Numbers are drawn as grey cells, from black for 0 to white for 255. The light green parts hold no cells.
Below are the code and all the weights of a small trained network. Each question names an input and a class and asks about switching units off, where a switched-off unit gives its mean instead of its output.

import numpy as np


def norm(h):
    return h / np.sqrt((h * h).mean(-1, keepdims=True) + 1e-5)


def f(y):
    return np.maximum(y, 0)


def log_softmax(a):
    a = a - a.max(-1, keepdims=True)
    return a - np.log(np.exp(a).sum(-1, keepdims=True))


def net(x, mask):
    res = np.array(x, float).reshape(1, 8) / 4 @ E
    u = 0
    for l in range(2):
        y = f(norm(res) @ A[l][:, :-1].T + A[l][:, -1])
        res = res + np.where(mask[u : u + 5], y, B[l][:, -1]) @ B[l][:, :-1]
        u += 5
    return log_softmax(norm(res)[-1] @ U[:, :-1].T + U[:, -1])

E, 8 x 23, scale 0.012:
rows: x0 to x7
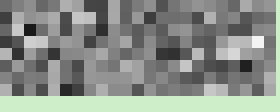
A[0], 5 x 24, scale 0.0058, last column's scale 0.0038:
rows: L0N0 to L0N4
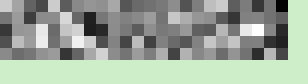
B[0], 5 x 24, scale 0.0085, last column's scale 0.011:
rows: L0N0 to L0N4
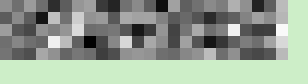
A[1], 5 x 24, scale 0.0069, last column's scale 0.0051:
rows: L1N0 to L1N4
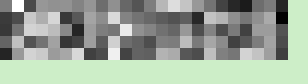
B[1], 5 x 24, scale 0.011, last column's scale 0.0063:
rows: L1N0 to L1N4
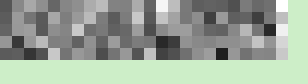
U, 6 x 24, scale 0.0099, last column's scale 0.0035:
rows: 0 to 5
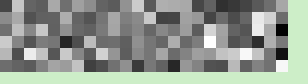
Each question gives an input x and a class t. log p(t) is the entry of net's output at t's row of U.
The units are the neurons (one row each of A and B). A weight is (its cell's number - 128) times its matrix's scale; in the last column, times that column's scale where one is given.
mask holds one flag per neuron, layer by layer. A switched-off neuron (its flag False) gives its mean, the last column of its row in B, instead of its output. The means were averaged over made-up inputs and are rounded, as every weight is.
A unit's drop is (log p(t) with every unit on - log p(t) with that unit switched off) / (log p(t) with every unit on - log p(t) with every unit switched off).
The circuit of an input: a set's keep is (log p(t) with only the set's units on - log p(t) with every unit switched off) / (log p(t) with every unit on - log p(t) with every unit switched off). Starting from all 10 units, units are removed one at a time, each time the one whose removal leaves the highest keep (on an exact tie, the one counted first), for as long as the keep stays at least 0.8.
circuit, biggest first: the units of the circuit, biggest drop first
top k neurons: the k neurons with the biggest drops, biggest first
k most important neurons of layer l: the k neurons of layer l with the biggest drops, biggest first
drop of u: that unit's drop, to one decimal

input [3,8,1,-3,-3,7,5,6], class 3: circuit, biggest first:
(L1N3)
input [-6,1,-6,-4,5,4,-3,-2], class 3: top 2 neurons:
(L0N3, L0N2)
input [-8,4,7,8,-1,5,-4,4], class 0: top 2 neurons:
(L1N1, L0N2)
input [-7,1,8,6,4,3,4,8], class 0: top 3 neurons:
(L1N1, L0N2, L1N2)
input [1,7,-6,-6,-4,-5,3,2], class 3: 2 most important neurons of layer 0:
(L0N0, L0N1)
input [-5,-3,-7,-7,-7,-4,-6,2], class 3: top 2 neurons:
(L0N3, L0N0)
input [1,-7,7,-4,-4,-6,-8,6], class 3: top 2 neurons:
(L0N3, L0N0)
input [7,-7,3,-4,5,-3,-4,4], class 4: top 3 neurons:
(L0N3, L1N4, L0N4)
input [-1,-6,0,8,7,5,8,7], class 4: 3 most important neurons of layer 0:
(L0N3, L0N2, L0N1)
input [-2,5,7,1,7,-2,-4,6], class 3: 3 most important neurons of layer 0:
(L0N2, L0N0, L0N1)
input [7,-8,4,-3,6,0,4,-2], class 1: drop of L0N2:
0.2
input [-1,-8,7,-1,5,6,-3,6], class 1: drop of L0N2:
0.5
